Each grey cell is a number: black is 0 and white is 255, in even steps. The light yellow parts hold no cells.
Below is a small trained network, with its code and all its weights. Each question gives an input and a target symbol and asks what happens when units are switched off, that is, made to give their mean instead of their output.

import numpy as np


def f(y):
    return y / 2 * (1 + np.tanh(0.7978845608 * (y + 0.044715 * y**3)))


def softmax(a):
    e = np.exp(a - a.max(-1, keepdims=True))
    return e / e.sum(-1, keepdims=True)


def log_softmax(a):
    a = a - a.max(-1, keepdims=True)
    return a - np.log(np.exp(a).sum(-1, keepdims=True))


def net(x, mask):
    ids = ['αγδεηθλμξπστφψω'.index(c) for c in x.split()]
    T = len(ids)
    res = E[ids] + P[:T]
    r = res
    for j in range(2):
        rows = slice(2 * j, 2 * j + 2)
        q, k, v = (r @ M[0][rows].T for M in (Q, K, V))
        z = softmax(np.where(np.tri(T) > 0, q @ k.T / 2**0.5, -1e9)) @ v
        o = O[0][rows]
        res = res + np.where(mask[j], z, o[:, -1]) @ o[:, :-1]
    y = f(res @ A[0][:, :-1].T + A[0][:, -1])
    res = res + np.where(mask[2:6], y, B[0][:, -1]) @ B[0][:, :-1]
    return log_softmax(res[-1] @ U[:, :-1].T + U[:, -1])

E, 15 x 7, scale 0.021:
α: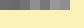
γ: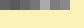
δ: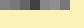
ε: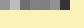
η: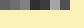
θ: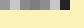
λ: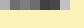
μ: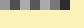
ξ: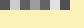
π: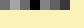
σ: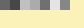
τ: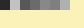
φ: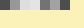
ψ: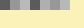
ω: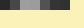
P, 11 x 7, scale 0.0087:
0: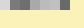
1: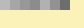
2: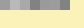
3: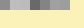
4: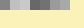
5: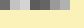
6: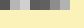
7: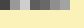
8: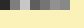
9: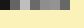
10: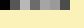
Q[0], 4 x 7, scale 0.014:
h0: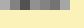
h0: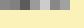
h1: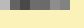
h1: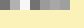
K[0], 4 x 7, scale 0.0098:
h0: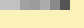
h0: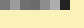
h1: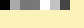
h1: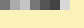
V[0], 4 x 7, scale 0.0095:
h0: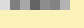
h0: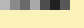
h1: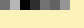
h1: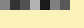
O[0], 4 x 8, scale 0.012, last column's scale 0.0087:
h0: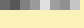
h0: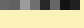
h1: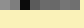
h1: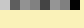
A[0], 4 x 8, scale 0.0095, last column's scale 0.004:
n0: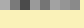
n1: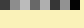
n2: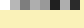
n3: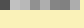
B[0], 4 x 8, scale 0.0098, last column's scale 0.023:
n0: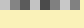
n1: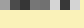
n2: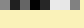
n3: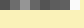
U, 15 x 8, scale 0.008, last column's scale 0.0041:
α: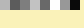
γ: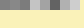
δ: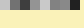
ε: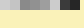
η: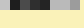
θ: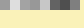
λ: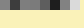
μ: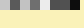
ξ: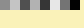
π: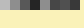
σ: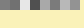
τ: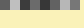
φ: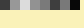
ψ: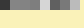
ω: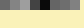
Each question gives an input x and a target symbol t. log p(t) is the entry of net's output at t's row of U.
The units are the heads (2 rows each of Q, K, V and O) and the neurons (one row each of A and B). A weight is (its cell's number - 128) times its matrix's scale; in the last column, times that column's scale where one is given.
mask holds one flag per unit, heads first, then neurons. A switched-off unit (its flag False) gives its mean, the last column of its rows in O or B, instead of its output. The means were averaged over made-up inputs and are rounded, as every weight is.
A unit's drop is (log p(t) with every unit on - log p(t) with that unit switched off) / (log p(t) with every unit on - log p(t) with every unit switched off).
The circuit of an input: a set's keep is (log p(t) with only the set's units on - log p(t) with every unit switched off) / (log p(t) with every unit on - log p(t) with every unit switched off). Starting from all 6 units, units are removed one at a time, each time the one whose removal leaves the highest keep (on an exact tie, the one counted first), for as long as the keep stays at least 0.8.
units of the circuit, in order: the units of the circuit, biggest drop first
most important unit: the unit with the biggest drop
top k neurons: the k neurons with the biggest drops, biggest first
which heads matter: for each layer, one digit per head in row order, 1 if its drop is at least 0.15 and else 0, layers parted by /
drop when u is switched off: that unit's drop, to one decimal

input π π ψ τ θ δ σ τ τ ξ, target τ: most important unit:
h0
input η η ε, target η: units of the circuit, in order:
(h1; n2)
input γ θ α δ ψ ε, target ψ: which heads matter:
01
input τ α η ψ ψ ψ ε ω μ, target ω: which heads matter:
10
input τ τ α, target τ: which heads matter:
11
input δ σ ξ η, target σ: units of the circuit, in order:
(n1; h1; n3)
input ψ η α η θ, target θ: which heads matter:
00
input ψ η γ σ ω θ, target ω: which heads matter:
10
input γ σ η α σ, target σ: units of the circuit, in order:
(n1; h1)
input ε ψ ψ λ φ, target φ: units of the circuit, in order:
(n1; h0; h1)
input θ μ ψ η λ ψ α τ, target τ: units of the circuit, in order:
(h1; h0)
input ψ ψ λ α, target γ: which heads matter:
01
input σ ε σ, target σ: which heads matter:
01
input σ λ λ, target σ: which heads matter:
11
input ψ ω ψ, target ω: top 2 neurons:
(n3; n1)
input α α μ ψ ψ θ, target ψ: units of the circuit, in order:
(h1)
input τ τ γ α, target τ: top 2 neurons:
(n1; n0)
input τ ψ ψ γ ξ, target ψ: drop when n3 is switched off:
0.1
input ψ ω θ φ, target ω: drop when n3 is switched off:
0.1
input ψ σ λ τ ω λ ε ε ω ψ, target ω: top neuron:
(n1)
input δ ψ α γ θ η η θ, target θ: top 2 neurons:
(n1; n2)
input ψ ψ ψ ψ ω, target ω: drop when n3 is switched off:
-0.1
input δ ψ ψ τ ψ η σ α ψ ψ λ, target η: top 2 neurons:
(n2; n1)
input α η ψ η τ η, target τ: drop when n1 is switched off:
0.2
